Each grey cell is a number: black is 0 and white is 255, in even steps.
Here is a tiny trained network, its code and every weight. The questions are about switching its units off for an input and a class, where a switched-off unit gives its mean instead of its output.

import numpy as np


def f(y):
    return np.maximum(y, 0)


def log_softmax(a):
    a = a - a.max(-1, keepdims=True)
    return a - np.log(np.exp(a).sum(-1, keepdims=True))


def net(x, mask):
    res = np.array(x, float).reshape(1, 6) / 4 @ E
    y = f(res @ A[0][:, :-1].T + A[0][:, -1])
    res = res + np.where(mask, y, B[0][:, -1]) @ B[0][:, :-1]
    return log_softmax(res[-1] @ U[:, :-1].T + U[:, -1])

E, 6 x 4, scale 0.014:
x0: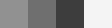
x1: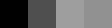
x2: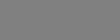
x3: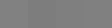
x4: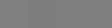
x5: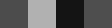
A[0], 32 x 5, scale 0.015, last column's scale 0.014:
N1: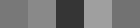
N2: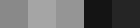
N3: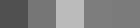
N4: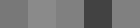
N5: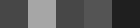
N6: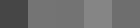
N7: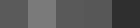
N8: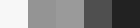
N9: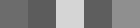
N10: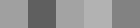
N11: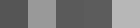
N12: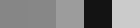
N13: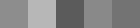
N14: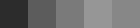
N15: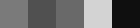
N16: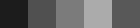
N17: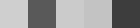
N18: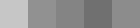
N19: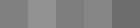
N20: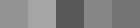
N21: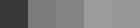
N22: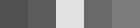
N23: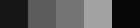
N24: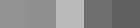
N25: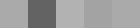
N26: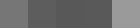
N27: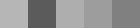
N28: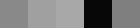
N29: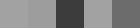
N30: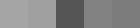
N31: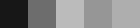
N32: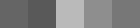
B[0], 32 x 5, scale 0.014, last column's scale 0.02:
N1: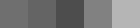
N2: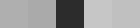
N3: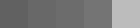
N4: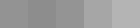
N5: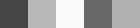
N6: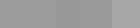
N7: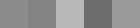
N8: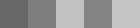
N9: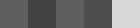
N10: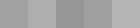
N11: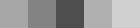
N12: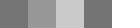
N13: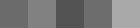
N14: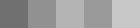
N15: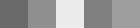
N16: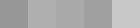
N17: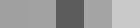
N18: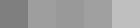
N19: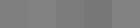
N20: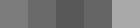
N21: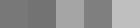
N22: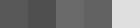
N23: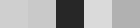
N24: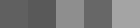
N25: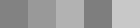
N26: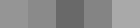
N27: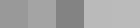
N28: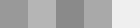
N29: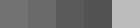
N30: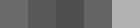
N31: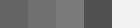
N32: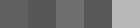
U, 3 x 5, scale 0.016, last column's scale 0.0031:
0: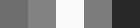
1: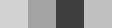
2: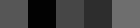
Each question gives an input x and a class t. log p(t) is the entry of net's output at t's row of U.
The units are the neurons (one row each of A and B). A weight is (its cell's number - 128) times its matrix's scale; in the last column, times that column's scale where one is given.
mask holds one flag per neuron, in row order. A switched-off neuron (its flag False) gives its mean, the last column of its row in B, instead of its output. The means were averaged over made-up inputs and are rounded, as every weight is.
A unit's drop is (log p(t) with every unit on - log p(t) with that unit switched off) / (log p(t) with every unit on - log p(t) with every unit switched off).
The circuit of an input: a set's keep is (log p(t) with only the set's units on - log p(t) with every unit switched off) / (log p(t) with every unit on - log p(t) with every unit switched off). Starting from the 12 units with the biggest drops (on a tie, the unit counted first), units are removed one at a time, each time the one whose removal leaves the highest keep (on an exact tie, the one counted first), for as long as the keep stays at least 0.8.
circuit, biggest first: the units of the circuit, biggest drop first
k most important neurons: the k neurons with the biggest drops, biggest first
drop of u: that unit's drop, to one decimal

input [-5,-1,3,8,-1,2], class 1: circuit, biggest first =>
[N2]
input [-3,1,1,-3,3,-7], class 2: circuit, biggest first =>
[N9; N22]
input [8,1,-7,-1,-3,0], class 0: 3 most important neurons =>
[N15; N2; N11]
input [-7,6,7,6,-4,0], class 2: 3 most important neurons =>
[N9; N22; N31]
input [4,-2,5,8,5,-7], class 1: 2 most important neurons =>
[N17; N12]
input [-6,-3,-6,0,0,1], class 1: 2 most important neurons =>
[N2; N5]
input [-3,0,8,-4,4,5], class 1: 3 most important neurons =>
[N11; N2; N8]
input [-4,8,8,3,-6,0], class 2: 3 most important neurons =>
[N22; N9; N31]
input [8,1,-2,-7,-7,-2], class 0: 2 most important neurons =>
[N15; N2]
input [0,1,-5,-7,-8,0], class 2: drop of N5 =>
0.3
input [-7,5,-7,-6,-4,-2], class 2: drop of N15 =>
0.0
